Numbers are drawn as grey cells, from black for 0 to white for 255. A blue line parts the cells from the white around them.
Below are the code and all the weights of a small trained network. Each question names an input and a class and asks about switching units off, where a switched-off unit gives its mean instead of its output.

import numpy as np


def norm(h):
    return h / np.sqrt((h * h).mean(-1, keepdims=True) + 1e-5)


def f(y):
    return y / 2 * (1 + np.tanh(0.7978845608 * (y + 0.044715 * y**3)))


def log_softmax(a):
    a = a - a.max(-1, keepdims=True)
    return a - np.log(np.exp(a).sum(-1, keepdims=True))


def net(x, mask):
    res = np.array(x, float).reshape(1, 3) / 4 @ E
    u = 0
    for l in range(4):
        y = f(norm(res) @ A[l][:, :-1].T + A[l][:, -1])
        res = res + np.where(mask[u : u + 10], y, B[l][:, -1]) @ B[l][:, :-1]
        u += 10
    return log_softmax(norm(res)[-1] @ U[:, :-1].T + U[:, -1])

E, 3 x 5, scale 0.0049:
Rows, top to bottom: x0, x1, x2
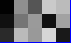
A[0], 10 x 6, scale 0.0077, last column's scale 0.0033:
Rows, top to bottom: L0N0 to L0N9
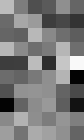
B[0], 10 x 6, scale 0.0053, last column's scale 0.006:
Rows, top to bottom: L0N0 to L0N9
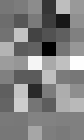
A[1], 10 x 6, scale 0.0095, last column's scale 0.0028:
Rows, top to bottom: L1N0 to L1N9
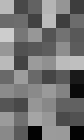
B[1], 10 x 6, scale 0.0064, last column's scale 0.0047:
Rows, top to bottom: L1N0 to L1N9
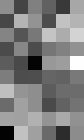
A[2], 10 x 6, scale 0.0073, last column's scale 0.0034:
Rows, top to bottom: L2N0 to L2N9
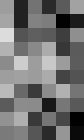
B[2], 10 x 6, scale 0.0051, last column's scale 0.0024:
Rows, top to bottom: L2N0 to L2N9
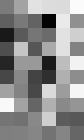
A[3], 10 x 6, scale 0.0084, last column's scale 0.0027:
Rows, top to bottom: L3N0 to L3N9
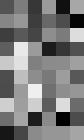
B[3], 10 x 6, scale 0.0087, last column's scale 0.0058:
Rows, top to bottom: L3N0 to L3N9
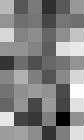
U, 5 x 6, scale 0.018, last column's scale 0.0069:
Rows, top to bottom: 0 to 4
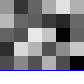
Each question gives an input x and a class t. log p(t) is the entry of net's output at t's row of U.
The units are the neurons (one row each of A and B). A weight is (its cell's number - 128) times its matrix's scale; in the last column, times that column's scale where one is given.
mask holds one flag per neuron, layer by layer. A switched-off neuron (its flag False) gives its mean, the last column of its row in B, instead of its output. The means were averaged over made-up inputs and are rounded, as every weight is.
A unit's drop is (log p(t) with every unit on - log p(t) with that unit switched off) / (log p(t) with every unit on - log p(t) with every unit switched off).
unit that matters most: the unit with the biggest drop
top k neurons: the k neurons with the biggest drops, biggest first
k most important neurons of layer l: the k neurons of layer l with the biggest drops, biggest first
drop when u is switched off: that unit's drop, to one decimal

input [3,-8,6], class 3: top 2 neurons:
L1N1, L2N4
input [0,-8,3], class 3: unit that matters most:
L0N4
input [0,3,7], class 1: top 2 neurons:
L0N4, L3N8
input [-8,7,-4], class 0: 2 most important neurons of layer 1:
L1N4, L1N2
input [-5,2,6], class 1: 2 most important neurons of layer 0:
L0N4, L0N3
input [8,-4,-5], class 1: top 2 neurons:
L1N9, L0N4
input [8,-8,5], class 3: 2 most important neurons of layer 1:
L1N1, L1N4
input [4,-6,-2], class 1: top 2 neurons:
L0N4, L1N9
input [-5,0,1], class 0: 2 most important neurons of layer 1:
L1N2, L1N9
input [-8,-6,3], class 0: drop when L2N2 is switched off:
0.1
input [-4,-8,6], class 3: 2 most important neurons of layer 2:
L2N4, L2N5
